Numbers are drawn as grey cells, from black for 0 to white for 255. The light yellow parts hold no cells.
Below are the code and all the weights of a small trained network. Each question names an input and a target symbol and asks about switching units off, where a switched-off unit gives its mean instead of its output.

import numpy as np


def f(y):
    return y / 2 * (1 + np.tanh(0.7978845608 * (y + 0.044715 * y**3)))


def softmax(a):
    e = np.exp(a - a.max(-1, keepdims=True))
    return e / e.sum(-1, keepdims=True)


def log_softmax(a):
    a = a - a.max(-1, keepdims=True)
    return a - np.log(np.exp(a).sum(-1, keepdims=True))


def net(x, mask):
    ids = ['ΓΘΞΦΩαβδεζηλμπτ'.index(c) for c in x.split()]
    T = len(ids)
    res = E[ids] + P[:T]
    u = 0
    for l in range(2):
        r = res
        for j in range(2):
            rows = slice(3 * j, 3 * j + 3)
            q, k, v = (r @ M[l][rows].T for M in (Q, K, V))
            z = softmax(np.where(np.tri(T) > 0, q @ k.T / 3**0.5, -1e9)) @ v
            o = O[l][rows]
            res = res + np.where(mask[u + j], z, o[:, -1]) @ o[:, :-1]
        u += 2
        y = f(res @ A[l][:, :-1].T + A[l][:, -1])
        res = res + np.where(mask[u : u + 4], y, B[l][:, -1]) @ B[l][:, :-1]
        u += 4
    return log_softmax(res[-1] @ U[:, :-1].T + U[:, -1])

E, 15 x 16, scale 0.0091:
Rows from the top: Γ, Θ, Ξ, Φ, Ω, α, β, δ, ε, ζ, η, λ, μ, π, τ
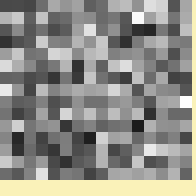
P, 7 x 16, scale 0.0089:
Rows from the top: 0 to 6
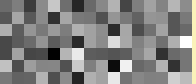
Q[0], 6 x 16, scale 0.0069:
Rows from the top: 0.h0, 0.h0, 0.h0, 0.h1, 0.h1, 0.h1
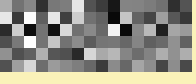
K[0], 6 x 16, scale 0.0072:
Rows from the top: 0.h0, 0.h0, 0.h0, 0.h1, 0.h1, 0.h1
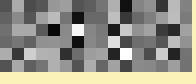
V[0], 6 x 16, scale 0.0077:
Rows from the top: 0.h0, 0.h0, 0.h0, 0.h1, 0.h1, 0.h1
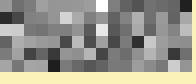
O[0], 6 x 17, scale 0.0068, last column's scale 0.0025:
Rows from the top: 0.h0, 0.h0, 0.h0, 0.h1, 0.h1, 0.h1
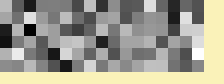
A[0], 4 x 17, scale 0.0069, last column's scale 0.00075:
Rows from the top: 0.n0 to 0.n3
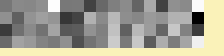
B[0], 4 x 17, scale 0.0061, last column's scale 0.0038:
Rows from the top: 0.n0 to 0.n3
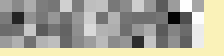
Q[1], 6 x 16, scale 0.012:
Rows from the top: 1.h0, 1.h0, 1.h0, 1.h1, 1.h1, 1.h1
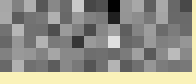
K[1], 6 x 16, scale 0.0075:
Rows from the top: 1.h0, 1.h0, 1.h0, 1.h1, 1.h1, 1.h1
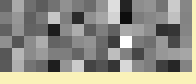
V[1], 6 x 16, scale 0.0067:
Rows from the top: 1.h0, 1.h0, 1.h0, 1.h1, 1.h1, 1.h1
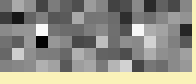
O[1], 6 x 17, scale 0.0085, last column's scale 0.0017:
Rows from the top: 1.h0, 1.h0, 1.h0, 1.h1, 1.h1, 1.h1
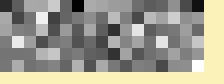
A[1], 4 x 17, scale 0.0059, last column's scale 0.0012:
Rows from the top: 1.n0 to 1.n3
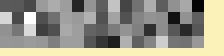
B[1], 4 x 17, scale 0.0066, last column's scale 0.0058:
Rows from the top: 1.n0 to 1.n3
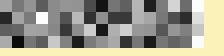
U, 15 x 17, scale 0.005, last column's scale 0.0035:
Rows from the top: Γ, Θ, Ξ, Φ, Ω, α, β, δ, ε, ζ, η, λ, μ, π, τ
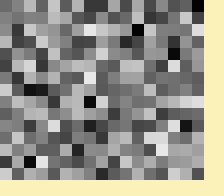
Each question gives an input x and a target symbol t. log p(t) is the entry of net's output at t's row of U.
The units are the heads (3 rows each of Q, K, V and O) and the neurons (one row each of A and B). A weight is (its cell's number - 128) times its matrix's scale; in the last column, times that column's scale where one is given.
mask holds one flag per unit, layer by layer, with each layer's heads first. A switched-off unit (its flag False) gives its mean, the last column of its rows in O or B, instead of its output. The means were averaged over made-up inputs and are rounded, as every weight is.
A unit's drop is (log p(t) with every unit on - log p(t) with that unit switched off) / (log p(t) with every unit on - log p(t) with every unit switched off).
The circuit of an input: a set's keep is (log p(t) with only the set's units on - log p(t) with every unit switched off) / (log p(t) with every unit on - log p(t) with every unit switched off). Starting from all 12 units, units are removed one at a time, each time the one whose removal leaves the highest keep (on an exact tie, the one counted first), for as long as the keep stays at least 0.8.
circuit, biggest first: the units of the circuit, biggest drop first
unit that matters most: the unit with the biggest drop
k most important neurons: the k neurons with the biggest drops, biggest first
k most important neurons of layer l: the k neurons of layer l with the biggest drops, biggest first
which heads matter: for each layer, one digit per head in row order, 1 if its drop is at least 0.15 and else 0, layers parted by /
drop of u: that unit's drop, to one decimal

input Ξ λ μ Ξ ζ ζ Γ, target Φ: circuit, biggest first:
[0.h0; 0.h1]
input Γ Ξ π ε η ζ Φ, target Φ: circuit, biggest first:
[0.h0; 0.h1]
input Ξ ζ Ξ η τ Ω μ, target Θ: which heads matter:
11 / 10
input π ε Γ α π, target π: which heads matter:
10 / 10
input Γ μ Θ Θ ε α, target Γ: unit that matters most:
0.h0
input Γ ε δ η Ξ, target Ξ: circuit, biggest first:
[1.h0; 0.h0]
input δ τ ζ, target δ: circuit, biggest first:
[0.h0; 1.h0]
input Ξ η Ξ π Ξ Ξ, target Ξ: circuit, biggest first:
[1.h0; 1.n0]
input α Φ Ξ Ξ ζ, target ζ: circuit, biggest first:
[0.h0; 1.n1]
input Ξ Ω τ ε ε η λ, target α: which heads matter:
01 / 00
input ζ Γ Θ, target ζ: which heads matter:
11 / 01
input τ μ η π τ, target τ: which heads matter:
10 / 10
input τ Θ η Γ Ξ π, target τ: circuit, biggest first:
[1.h0; 0.h0]
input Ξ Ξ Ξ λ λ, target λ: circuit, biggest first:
[1.h1; 1.h0; 1.n3]
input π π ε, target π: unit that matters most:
0.h0
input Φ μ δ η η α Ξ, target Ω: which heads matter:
00 / 10
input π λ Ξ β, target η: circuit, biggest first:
[1.h0; 1.n0; 0.h1]
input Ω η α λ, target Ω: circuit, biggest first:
[1.h0; 1.n0]
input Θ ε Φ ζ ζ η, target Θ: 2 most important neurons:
[1.n3; 0.n3]
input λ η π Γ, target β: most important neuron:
[1.n0]
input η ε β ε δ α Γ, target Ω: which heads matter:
00 / 10
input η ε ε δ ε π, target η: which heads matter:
10 / 01
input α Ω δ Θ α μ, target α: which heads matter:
11 / 11
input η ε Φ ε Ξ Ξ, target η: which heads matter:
11 / 01
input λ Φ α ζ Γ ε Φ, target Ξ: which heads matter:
01 / 10
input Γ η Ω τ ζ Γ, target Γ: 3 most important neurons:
[1.n3; 1.n1; 1.n2]
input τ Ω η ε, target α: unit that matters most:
0.h1
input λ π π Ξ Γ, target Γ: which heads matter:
11 / 11
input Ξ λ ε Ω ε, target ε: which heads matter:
10 / 00
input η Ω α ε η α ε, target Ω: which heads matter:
00 / 10
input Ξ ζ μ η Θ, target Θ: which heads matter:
11 / 11
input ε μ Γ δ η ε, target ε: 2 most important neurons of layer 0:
[0.n1; 0.n3]
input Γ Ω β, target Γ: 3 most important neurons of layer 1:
[1.n1; 1.n3; 1.n2]
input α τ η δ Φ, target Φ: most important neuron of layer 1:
[1.n3]
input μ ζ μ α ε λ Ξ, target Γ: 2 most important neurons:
[1.n0; 1.n1]
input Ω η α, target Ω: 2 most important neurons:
[1.n0; 0.n0]
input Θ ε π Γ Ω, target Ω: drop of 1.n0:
0.2
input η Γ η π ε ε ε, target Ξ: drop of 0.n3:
0.2
